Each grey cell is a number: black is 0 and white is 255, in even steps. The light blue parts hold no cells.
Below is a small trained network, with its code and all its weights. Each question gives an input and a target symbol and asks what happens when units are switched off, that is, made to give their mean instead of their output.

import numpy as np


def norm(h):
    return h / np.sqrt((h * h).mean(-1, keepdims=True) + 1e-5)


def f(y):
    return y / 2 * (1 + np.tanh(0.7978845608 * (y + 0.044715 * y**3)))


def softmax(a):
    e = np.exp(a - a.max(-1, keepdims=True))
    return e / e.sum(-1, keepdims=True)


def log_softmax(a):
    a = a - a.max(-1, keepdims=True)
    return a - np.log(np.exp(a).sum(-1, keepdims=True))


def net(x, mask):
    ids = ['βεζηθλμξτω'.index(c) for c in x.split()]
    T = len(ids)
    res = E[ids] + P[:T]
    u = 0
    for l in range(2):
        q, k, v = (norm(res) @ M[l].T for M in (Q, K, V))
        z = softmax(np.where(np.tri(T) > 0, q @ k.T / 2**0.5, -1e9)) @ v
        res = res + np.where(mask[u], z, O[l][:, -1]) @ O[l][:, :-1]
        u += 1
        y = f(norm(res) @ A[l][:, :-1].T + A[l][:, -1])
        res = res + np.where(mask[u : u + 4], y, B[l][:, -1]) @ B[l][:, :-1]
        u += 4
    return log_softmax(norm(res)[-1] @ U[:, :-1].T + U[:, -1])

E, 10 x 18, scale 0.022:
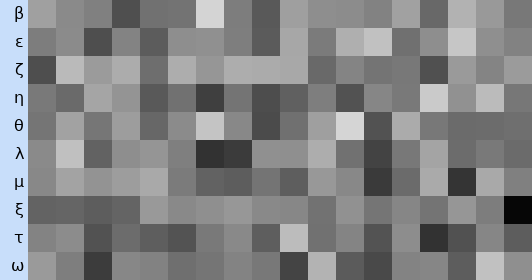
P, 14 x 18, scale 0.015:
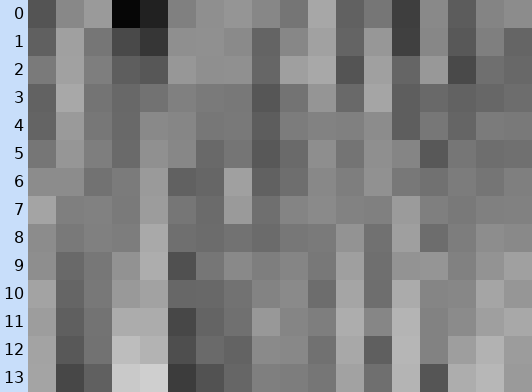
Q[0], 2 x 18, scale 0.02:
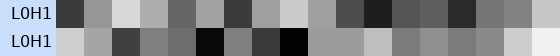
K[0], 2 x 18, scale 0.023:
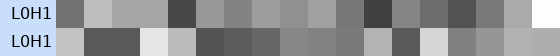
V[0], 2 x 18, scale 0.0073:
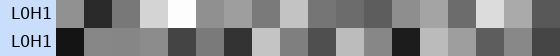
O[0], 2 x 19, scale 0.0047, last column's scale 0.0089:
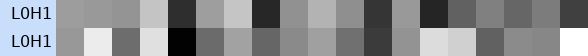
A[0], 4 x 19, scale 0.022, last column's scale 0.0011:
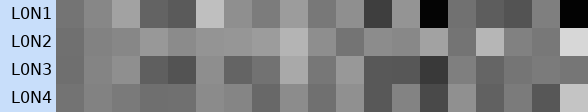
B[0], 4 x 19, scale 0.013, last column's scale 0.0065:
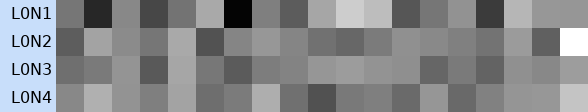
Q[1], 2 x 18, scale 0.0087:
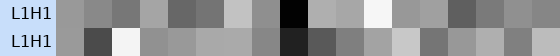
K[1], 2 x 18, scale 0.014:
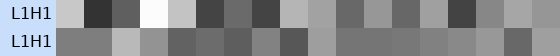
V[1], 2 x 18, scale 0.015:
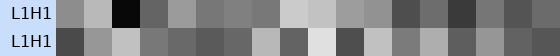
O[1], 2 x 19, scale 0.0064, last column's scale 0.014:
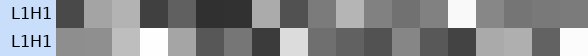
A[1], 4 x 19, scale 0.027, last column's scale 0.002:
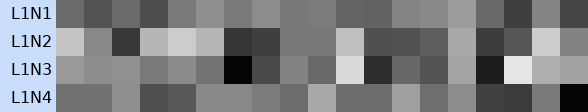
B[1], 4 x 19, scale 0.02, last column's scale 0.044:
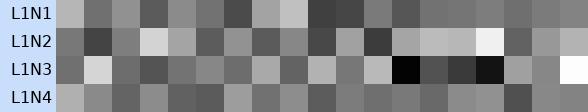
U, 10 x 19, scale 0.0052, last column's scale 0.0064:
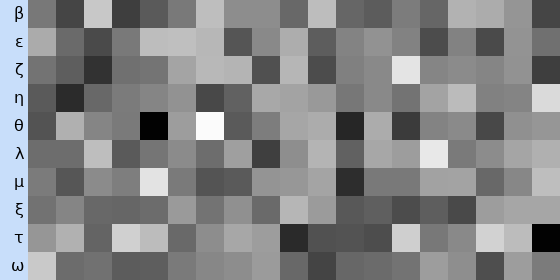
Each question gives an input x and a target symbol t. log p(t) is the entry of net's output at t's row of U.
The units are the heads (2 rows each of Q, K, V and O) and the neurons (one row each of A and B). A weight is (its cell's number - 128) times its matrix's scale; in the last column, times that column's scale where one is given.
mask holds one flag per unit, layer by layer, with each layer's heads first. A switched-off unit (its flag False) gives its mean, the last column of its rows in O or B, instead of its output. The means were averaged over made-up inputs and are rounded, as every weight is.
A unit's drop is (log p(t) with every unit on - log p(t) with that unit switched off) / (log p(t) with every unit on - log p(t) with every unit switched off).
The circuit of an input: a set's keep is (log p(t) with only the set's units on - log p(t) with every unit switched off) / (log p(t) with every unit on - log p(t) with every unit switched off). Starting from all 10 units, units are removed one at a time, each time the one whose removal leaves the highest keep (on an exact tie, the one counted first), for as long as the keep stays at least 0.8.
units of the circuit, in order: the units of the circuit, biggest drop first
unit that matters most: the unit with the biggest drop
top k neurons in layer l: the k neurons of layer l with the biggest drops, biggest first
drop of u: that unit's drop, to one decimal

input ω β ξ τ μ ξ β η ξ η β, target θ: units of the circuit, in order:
[L0H1; L1N3; L1N2]
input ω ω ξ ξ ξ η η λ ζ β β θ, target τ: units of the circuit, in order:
[L1N3; L1N2]
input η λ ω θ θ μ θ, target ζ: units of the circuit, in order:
[L1N3; L1H1; L1N2]
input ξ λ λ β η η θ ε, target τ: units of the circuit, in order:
[L1N3; L1N2; L0H1]
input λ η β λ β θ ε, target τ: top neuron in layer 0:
[L0N3]
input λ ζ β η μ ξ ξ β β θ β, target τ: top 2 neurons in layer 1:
[L1N3; L1N2]
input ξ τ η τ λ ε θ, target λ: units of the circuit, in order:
[L1N3; L1H1]
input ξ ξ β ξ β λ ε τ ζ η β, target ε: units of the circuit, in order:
[L0H1; L1N3; L1H1; L1N2]
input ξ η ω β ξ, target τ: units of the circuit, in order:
[L1N3; L1N2; L0N4]
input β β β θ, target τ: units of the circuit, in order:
[L1N3; L0H1; L1N2]
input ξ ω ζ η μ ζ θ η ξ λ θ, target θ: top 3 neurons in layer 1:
[L1N3; L1N4; L1N2]
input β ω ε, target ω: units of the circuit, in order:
[L1H1; L1N1; L1N4]
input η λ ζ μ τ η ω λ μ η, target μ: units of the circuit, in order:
[L1H1; L0N2; L1N3]
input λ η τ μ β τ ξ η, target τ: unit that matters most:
L1H1
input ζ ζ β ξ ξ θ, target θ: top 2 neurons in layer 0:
[L0N2; L0N4]
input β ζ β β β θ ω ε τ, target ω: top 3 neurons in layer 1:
[L1N3; L1N1; L1N4]
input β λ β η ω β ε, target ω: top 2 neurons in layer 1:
[L1N3; L1N1]
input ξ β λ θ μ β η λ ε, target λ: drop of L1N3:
0.7
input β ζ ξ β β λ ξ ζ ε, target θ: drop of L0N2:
0.0
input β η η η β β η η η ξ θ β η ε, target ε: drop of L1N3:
0.7
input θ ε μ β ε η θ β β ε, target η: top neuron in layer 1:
[L1N3]
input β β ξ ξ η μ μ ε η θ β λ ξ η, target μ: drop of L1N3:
0.6
